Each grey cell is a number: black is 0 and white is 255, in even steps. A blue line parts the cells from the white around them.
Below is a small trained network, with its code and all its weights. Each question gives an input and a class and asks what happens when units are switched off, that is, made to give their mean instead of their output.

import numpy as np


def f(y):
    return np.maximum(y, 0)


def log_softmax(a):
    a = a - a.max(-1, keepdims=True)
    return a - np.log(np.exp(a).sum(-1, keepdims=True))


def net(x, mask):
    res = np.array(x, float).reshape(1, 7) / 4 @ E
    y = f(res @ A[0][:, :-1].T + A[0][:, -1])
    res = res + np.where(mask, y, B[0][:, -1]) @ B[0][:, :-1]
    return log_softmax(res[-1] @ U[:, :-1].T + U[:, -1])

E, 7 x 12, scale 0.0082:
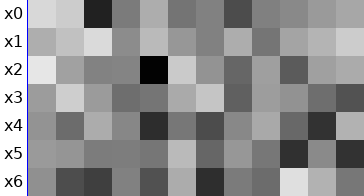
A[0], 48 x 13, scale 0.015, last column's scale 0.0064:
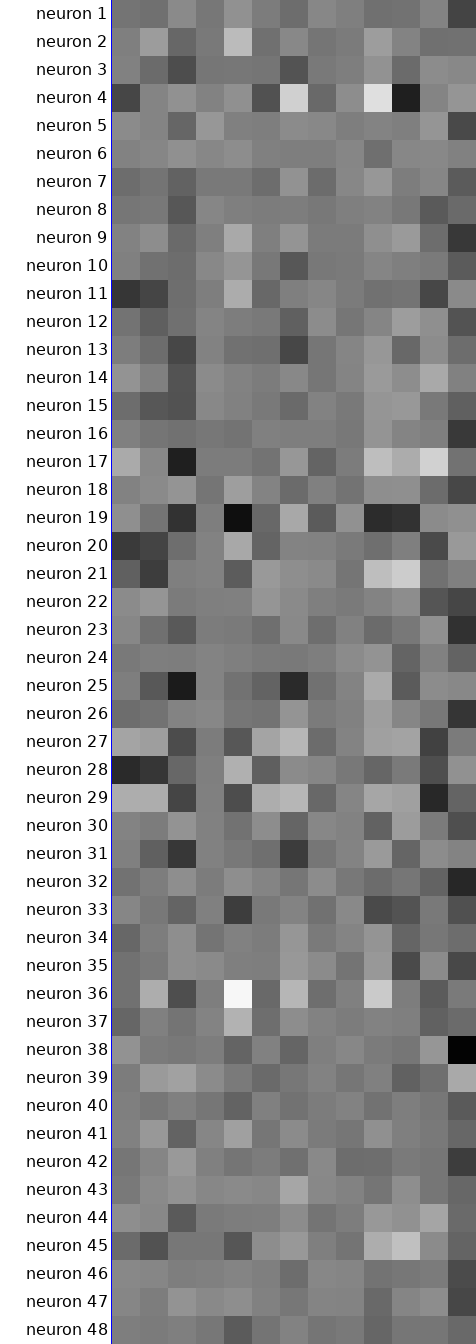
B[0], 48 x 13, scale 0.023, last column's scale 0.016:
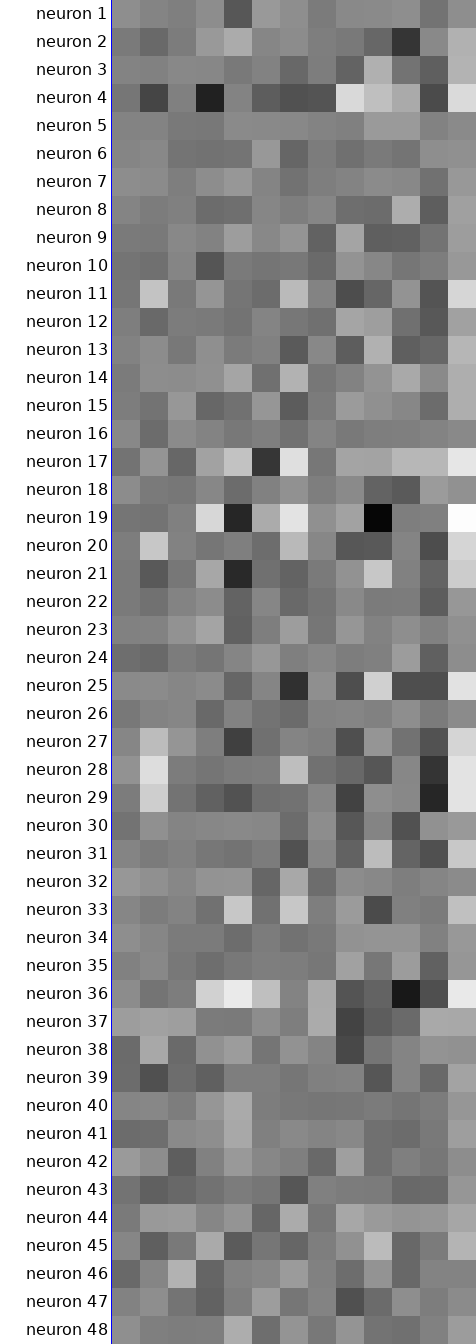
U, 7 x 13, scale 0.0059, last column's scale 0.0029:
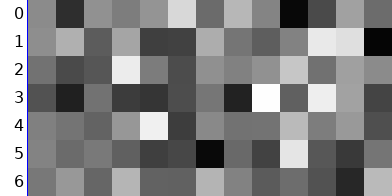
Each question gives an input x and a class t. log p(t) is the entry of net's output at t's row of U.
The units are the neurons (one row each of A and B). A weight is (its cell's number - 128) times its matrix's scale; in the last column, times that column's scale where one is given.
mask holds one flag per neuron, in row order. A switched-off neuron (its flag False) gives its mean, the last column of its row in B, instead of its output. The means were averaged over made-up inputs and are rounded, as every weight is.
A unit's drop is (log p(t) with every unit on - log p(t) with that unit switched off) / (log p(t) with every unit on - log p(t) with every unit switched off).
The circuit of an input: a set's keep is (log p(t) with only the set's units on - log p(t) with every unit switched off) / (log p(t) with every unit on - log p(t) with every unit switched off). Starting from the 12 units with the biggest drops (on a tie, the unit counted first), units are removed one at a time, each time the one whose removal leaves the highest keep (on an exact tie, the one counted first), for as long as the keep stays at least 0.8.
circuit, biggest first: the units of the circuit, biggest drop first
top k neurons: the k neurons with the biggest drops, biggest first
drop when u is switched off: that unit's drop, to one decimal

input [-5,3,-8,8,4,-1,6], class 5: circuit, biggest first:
neuron 4
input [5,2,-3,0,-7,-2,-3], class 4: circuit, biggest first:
neuron 19; neuron 17; neuron 29
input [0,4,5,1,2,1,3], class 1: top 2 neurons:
neuron 36; neuron 25
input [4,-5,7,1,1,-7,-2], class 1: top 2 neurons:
neuron 17; neuron 36
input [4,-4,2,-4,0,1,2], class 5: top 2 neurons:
neuron 25; neuron 31
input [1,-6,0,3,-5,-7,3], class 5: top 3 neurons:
neuron 4; neuron 25; neuron 19
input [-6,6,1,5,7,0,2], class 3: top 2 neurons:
neuron 36; neuron 25
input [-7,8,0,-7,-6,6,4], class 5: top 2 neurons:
neuron 19; neuron 21
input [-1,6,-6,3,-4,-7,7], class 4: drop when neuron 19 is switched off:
0.2
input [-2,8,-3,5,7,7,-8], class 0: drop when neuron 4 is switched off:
0.1
